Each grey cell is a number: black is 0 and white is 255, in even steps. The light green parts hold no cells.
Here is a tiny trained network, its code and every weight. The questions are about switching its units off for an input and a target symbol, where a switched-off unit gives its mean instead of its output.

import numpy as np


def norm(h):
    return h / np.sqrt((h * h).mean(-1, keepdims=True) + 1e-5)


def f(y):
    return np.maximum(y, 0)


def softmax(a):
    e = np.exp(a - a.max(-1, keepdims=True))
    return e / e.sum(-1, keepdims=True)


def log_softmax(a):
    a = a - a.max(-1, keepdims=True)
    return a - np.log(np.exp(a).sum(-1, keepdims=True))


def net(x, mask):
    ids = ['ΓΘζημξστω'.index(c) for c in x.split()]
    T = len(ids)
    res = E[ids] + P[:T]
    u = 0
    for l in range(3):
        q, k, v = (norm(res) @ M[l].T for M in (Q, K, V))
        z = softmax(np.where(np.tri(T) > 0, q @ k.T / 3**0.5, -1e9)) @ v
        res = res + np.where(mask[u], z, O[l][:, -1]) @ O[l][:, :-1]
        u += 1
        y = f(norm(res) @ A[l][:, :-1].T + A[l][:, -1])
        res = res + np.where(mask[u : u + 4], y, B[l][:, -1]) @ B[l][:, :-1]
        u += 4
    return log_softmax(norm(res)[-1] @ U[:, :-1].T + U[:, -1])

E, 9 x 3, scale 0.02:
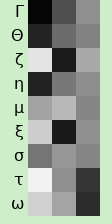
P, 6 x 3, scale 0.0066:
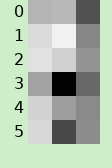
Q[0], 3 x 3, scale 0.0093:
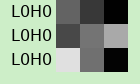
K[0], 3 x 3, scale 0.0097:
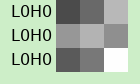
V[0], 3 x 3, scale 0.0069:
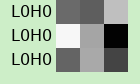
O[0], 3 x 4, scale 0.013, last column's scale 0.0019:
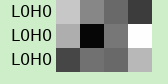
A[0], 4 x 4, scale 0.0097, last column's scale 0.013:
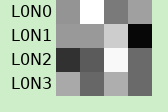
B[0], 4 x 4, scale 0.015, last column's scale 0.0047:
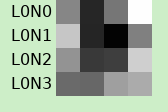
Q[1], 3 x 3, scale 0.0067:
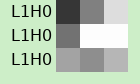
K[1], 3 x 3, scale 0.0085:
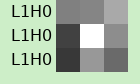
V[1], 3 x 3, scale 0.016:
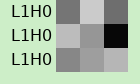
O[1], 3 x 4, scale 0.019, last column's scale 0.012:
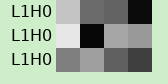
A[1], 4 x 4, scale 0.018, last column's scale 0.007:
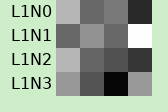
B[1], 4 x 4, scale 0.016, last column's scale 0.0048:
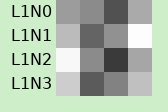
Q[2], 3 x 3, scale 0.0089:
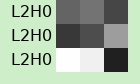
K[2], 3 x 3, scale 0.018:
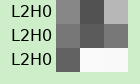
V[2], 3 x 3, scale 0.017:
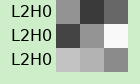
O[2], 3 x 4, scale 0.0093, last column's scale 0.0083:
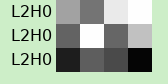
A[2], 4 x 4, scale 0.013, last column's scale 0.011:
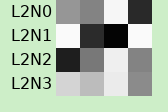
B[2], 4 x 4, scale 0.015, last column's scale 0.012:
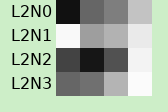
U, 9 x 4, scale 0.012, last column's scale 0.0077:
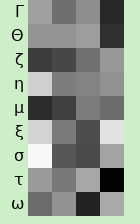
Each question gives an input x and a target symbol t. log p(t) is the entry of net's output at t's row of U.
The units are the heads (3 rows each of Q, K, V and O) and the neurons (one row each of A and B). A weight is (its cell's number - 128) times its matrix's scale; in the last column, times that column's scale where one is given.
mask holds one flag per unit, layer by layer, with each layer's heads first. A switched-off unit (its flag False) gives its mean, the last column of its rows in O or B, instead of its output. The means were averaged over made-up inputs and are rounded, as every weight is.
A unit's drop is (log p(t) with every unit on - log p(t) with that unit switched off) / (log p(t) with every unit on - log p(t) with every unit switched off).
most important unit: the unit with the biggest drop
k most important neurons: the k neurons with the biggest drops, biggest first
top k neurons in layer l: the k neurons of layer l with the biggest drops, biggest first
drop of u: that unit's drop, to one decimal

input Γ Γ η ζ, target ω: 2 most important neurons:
L0N0, L0N2
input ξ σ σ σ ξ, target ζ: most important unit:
L1H0
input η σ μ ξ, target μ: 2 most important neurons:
L0N0, L0N2
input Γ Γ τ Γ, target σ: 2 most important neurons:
L0N2, L0N0
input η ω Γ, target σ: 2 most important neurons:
L0N0, L0N2
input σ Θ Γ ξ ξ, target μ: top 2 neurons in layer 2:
L2N1, L2N0
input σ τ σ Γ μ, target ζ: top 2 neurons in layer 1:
L1N3, L1N1
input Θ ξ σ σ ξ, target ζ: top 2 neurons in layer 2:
L2N1, L2N0
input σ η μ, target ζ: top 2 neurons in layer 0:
L0N2, L0N0
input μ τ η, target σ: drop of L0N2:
0.3
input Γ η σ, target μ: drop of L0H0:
0.1
